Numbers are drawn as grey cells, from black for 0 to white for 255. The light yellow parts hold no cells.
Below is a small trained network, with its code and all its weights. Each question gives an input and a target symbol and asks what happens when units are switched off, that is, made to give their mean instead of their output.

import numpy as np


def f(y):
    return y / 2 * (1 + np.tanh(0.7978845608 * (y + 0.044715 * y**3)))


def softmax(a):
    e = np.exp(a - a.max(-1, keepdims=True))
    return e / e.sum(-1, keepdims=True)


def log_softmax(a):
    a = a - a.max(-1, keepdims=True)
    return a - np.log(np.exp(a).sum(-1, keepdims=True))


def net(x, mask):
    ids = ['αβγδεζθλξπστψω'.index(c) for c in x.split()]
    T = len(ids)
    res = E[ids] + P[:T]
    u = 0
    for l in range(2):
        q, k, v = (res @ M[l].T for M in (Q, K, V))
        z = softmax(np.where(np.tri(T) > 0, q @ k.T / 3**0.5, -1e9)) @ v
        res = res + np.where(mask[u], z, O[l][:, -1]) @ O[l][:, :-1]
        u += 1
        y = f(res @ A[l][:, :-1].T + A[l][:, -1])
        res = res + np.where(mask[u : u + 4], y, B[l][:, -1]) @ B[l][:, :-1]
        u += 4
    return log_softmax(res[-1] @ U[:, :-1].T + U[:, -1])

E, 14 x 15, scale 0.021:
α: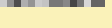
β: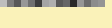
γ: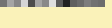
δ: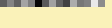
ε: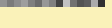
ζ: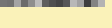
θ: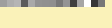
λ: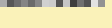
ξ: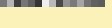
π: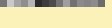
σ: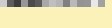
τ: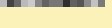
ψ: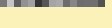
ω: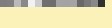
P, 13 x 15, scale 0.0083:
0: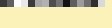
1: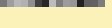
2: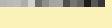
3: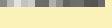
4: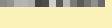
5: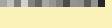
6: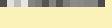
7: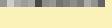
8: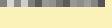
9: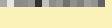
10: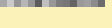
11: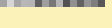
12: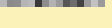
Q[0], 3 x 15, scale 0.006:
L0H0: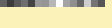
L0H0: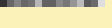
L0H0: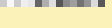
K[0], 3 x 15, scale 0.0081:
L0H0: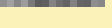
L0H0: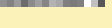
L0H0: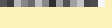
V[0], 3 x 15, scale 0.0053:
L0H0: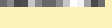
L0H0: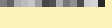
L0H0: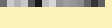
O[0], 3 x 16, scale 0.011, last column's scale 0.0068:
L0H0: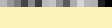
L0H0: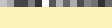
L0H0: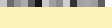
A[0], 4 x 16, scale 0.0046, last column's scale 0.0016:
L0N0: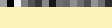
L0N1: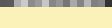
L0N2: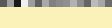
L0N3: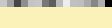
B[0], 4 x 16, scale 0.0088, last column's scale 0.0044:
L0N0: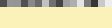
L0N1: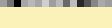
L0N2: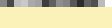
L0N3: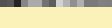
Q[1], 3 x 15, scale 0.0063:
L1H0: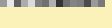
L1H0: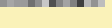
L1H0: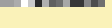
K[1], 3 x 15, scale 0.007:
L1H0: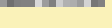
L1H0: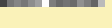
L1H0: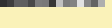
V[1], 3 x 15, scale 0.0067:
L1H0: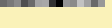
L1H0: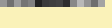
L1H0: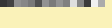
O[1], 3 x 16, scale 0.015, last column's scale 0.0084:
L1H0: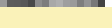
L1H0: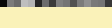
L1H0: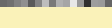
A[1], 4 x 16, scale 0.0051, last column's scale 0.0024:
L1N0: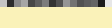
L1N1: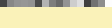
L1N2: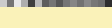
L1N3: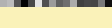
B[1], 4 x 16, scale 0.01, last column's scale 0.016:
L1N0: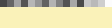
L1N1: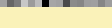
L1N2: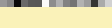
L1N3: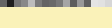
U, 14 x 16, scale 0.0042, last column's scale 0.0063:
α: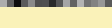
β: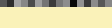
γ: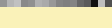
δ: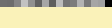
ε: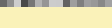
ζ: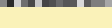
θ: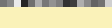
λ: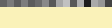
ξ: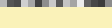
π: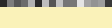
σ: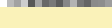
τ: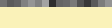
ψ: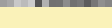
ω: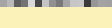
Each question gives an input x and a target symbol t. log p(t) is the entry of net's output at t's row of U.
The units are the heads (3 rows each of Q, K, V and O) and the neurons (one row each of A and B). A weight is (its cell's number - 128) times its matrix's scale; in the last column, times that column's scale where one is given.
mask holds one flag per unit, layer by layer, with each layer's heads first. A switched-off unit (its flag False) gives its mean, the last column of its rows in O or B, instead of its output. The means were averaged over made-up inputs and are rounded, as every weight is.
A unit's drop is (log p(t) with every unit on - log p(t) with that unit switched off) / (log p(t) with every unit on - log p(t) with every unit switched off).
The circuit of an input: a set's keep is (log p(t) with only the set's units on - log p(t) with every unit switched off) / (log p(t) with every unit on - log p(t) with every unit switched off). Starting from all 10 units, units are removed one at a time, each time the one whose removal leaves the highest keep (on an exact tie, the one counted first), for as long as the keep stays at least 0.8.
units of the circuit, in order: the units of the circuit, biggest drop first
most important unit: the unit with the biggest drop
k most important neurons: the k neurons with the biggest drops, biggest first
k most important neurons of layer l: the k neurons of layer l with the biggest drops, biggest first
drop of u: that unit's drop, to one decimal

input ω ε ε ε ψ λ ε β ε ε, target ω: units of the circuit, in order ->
[L1H0 L0H0]
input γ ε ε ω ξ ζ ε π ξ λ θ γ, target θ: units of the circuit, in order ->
[L0H0 L1H0]
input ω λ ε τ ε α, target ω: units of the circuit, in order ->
[L1H0 L0H0 L1N3]
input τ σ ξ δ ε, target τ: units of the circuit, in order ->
[L0H0]
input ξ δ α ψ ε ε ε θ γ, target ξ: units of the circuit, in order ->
[L0H0 L1N2]
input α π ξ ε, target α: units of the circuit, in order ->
[L1H0 L1N3 L1N2 L0H0]
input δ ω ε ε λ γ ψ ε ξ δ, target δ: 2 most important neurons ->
[L1N1 L0N0]
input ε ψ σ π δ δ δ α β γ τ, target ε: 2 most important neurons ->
[L0N0 L1N0]
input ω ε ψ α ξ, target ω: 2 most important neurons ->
[L1N3 L0N1]
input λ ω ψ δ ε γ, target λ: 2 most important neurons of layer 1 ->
[L1N3 L1N2]
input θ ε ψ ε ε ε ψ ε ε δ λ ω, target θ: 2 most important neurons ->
[L1N3 L1N2]
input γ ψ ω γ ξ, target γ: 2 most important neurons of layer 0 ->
[L0N1 L0N2]
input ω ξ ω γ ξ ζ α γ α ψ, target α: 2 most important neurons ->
[L1N3 L1N0]
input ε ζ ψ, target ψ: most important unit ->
L0H0
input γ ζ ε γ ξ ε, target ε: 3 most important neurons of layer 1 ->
[L1N0 L1N3 L1N2]
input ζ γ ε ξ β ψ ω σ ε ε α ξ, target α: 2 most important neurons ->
[L1N3 L0N3]
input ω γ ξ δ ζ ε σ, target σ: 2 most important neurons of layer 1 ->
[L1N0 L1N3]
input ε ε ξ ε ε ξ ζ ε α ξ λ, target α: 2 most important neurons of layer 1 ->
[L1N3 L1N2]
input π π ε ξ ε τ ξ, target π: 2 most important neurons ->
[L0N0 L1N0]
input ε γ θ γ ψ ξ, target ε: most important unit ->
L0N0
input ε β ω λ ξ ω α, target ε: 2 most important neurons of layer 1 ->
[L1N0 L1N2]
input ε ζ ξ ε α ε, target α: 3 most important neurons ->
[L1N3 L1N2 L0N3]
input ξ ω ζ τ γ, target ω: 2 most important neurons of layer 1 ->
[L1N2 L1N3]
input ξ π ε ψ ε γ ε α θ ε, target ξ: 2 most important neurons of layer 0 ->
[L0N1 L0N0]
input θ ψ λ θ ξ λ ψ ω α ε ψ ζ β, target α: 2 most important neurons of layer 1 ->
[L1N3 L1N0]
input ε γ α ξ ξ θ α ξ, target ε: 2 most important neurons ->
[L0N0 L1N0]
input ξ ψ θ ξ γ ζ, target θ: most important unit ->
L1H0
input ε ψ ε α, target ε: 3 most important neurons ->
[L0N0 L1N0 L1N2]
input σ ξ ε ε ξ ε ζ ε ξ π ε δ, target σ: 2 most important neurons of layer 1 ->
[L1N1 L1N0]
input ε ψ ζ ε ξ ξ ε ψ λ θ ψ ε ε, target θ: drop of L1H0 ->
0.7
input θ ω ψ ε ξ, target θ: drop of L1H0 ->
0.6
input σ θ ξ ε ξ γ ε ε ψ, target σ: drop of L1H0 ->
0.6
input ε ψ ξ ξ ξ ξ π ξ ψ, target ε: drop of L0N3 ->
0.0
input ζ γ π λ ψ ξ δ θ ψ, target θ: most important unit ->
L0H0
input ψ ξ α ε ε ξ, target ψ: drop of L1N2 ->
0.1
